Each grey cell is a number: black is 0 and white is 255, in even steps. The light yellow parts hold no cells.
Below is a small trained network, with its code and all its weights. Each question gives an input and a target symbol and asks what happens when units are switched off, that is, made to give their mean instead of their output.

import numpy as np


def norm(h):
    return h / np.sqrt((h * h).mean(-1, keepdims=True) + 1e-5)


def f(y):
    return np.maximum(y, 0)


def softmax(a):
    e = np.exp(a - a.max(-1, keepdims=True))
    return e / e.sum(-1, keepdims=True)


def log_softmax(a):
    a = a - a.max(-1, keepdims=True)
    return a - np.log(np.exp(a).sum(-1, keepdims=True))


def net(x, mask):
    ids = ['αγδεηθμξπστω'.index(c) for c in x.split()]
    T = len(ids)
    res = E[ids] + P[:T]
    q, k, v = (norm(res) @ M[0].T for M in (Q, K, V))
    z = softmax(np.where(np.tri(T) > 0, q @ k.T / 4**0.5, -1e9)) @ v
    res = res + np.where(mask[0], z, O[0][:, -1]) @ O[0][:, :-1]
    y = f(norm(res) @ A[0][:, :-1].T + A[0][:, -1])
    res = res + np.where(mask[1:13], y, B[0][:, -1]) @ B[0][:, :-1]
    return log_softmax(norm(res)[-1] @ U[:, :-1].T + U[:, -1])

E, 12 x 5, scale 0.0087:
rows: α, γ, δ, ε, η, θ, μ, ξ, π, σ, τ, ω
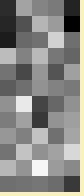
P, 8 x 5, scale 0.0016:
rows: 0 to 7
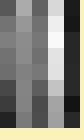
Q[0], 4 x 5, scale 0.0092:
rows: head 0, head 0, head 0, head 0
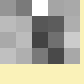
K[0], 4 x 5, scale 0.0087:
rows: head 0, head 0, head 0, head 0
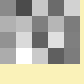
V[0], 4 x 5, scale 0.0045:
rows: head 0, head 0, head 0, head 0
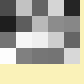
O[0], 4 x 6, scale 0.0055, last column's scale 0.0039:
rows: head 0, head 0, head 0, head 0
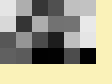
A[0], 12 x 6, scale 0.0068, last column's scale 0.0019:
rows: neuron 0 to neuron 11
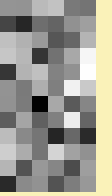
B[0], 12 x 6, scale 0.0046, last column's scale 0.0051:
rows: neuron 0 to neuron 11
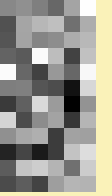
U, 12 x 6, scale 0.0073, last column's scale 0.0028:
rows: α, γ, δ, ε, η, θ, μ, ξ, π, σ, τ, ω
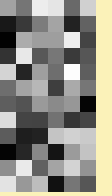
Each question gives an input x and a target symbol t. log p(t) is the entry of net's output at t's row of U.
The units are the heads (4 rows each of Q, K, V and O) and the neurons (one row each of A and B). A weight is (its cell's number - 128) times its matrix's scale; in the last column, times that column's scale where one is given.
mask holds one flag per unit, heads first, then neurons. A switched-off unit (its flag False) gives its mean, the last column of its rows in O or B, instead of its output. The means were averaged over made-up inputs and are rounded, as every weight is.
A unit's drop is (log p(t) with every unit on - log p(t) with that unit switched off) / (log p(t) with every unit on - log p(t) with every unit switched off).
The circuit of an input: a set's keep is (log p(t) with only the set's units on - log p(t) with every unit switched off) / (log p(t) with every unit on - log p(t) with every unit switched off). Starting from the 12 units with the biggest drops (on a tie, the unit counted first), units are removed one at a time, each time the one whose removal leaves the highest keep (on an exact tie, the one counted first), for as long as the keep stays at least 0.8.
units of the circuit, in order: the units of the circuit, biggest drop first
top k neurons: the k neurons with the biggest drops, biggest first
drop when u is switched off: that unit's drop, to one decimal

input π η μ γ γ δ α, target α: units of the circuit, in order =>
[head 0; neuron 9]
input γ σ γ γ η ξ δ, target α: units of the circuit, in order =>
[head 0; neuron 9]
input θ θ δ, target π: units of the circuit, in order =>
[neuron 9; head 0; neuron 5; neuron 10]
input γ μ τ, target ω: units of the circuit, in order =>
[head 0; neuron 5]
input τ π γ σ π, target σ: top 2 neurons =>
[neuron 11; neuron 1]
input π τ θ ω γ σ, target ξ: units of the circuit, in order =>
[neuron 7; neuron 5; head 0]
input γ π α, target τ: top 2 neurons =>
[neuron 9; neuron 4]
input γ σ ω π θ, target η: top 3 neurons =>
[neuron 9; neuron 5; neuron 11]
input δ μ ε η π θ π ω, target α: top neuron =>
[neuron 5]
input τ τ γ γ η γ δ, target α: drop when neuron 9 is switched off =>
0.2
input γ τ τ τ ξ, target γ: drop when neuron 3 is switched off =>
0.1
